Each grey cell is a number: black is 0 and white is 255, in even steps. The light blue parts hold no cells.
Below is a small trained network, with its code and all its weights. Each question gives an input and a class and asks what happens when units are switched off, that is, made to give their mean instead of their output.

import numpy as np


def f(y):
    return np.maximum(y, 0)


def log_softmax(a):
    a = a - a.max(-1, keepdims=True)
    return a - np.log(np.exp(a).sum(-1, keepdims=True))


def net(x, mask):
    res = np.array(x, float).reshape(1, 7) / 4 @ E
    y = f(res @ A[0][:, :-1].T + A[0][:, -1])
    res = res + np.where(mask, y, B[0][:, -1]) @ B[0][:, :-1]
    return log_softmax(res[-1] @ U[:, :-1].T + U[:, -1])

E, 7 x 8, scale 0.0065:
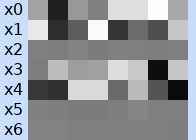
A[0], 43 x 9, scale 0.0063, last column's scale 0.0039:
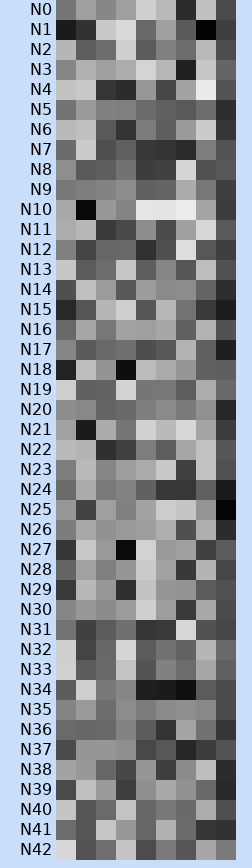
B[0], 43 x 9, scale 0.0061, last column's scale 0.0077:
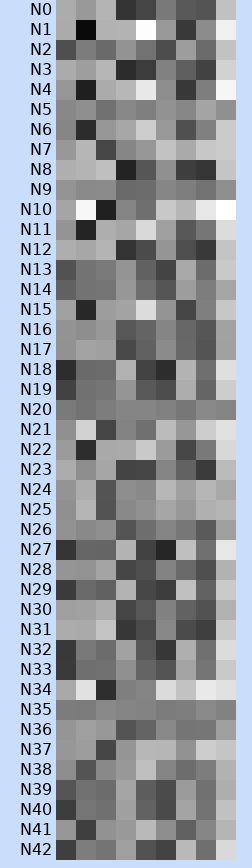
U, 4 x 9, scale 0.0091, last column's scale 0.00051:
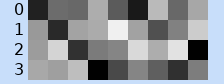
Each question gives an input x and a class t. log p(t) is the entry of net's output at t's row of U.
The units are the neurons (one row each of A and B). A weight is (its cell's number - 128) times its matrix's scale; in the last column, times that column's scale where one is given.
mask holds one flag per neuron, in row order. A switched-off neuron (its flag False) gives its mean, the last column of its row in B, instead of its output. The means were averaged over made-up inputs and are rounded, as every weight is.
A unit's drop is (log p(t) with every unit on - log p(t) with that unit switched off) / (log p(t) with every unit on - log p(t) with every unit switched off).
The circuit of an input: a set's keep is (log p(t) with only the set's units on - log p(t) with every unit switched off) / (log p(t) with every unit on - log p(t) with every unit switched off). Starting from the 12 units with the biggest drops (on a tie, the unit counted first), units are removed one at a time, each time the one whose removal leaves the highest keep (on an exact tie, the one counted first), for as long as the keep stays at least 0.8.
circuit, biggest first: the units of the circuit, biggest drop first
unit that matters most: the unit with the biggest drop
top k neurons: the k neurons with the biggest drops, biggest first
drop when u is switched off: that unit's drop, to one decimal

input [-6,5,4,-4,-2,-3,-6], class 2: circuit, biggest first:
[N34]
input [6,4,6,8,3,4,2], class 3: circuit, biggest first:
[N3; N0]
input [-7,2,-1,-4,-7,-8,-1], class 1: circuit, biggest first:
[N4; N11]
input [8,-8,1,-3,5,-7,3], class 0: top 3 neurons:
[N27; N18; N29]
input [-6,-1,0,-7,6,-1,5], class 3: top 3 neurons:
[N31; N8; N12]
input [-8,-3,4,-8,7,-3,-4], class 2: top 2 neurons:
[N34; N37]
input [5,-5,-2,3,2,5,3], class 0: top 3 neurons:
[N27; N18; N34]
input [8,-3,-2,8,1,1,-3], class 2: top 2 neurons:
[N10; N21]
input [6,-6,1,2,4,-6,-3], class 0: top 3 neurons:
[N27; N18; N29]
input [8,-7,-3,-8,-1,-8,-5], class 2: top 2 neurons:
[N10; N21]
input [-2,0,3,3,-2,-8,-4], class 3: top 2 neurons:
[N10; N1]
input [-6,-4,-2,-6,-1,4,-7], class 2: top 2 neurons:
[N34; N7]
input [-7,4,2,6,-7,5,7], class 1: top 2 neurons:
[N4; N11]
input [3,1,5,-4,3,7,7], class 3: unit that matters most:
N4
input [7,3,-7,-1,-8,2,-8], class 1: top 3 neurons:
[N4; N11; N22]
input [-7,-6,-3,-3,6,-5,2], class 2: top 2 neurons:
[N34; N37]
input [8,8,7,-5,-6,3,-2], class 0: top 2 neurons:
[N32; N42]
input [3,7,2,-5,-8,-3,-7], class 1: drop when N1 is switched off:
-0.1
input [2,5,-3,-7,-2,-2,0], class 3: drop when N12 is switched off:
0.2
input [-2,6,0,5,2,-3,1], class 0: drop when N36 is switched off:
0.0
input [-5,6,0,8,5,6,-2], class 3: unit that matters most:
N3
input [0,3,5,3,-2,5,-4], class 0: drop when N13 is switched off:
0.1
